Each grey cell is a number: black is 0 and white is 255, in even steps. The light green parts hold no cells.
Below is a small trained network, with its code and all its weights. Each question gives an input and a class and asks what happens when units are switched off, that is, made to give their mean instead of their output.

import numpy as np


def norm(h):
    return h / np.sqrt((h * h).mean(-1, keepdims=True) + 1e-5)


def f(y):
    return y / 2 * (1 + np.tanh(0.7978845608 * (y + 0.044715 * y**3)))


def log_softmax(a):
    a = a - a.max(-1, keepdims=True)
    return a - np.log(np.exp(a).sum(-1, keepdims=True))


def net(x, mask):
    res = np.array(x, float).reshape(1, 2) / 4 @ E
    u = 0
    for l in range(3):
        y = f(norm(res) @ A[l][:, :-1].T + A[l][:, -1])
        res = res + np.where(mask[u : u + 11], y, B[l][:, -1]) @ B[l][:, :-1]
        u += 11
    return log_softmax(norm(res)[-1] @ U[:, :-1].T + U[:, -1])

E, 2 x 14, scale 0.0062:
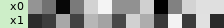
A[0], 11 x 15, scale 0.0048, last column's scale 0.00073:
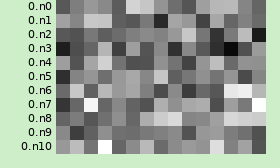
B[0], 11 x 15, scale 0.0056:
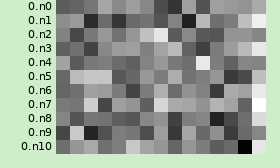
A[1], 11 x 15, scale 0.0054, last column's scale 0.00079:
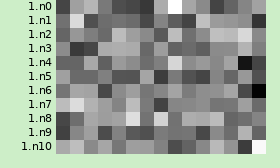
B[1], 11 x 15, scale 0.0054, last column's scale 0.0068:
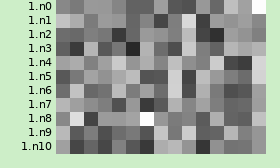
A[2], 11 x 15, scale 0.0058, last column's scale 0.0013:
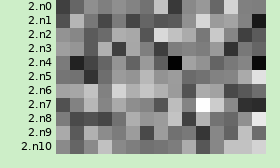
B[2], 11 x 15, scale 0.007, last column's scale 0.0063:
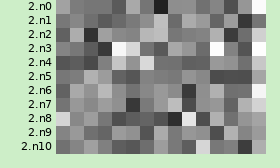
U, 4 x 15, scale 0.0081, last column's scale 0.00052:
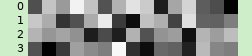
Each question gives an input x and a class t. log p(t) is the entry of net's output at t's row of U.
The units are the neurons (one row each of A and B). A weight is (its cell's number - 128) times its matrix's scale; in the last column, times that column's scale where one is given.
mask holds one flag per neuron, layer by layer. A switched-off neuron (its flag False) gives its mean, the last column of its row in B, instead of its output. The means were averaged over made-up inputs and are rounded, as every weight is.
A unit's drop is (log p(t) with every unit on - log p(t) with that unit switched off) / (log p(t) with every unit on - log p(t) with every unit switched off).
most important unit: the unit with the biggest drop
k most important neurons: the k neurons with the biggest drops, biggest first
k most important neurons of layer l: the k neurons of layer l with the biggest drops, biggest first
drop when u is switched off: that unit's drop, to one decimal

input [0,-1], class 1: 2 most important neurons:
[0.n1; 0.n7]
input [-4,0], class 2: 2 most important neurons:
[0.n10; 1.n0]
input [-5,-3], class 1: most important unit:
0.n6
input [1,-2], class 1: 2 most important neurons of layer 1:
[1.n0; 1.n3]
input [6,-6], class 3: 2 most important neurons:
[0.n5; 1.n3]
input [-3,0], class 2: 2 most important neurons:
[0.n10; 0.n3]
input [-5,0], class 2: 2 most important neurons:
[0.n10; 1.n0]
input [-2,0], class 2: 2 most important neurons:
[0.n10; 0.n3]
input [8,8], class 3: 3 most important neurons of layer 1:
[1.n2; 1.n3; 1.n5]
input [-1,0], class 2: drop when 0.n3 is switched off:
0.7
